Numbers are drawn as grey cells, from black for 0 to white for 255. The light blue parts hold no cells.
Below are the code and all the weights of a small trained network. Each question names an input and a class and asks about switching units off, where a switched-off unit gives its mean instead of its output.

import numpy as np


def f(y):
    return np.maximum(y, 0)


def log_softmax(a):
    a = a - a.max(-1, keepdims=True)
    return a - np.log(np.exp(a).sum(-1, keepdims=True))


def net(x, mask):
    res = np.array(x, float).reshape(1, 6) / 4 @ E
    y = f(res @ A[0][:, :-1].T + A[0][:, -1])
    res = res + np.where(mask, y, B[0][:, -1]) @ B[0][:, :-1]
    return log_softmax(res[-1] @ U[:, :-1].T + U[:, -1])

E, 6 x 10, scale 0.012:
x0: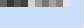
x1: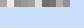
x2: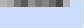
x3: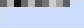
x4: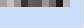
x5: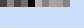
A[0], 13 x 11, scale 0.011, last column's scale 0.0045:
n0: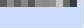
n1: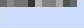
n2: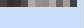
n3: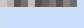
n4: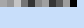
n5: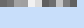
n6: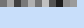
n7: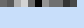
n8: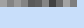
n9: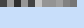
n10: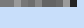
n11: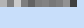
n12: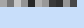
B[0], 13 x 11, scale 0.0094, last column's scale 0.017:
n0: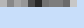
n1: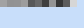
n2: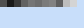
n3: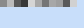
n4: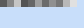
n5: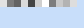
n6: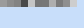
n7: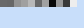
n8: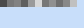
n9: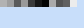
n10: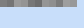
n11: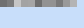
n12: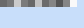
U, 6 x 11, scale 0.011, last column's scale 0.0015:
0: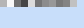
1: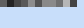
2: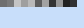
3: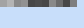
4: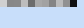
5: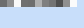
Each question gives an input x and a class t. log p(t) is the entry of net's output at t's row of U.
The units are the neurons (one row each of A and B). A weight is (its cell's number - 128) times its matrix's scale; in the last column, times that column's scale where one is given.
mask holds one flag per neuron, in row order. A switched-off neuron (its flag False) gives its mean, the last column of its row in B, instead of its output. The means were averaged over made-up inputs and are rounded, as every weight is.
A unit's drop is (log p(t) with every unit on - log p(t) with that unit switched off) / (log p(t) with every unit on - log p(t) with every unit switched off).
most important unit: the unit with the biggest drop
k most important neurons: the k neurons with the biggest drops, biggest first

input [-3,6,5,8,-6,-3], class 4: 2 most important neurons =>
[n5; n6]
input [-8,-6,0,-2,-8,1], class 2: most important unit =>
n7
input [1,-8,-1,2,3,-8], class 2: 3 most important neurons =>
[n7; n9; n4]
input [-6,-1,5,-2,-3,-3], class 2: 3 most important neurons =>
[n7; n1; n2]
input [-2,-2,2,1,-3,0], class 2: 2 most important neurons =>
[n9; n5]
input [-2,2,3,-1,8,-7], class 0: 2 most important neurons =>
[n3; n6]
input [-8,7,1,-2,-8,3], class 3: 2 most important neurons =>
[n9; n1]
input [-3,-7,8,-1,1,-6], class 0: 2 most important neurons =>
[n3; n6]
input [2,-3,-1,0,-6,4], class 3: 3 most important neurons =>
[n9; n0; n1]
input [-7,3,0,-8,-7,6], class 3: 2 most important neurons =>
[n9; n1]
